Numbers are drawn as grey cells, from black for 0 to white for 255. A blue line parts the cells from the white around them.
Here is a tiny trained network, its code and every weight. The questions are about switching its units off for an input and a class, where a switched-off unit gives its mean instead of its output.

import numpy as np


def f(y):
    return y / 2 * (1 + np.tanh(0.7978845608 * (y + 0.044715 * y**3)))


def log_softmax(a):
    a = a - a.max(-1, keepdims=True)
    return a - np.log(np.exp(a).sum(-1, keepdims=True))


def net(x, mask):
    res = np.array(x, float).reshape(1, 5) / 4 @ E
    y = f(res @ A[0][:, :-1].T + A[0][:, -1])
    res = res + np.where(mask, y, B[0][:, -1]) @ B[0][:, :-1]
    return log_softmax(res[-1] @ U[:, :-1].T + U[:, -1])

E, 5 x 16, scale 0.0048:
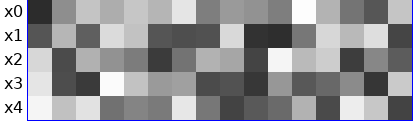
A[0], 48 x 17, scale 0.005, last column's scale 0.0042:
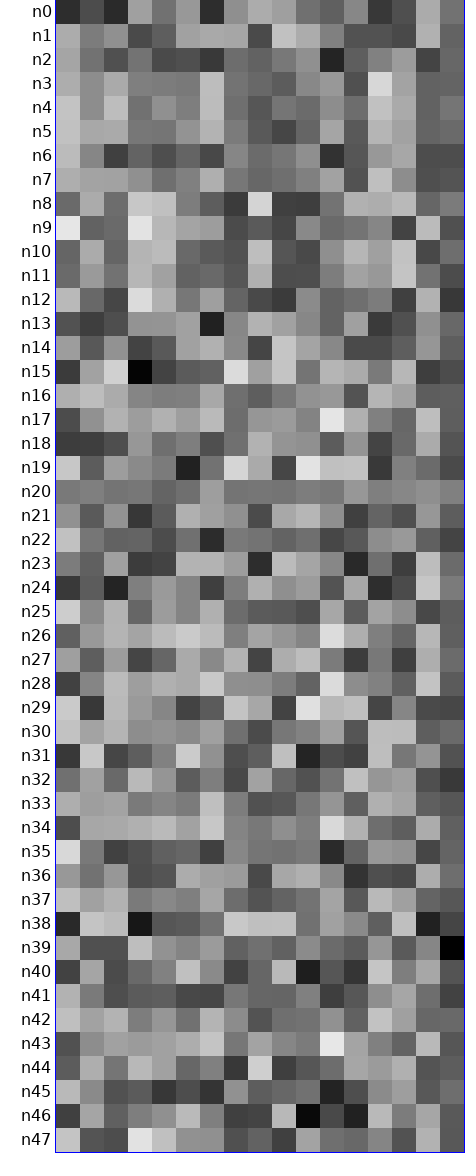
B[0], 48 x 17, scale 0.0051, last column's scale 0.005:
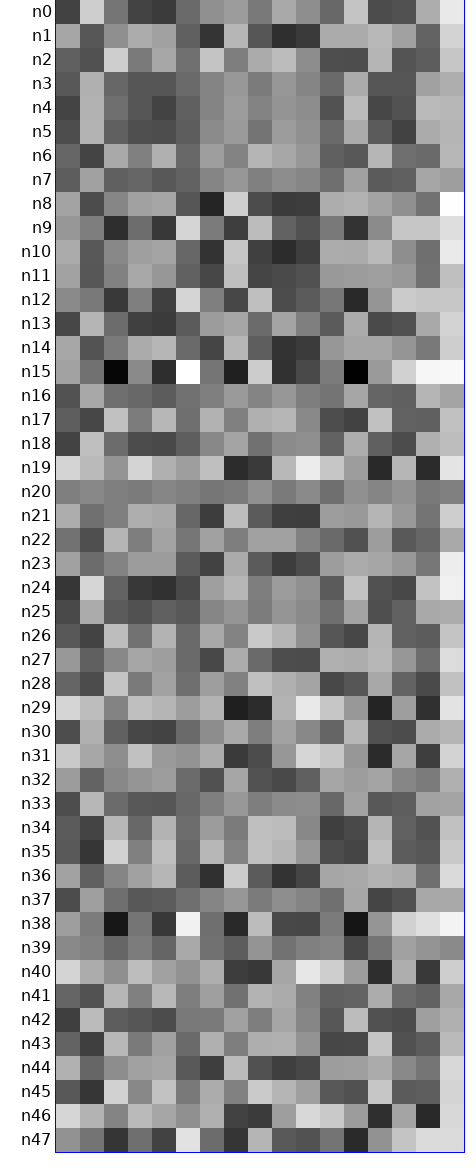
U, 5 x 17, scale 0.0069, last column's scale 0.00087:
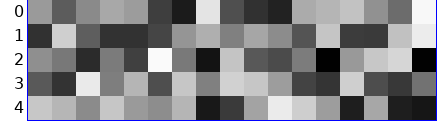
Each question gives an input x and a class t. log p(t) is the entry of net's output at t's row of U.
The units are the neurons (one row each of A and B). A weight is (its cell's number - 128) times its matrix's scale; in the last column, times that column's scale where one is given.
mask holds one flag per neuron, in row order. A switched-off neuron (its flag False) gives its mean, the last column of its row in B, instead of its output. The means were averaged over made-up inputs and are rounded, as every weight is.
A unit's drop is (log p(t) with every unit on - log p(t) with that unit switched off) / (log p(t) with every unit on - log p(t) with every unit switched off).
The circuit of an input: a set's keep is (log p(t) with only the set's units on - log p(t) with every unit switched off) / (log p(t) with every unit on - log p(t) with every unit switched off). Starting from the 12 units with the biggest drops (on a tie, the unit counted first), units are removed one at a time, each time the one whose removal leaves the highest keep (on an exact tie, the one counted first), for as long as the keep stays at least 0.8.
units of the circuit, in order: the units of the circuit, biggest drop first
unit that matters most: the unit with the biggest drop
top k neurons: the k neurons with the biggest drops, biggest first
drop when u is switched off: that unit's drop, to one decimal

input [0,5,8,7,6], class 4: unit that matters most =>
n29
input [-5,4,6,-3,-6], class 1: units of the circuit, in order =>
[n24; n13]
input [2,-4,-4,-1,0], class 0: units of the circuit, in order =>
[n23; n36]
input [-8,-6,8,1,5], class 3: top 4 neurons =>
[n35; n45; n2; n6]
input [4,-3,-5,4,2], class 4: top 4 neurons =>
[n46; n15; n40; n38]
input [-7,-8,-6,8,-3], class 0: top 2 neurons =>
[n36; n23]
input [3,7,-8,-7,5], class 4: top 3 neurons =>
[n31; n40; n46]
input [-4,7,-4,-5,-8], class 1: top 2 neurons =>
[n0; n24]
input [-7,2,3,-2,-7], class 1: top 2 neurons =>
[n24; n0]
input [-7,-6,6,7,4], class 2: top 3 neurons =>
[n9; n47; n12]
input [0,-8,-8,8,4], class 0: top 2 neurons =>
[n23; n36]
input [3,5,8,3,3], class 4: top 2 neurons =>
[n29; n19]
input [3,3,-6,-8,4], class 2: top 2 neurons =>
[n15; n38]
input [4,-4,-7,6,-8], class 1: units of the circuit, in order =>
[n24]
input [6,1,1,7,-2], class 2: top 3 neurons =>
[n47; n9; n12]
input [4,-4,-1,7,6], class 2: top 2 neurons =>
[n9; n47]
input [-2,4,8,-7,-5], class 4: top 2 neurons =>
[n19; n29]
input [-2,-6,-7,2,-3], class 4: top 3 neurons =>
[n46; n40; n31]
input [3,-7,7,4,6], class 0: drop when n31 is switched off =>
0.1
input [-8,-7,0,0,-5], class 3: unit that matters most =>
n45
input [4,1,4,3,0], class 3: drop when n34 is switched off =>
0.2
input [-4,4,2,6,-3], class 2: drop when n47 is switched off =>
0.1
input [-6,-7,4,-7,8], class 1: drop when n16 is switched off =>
0.2
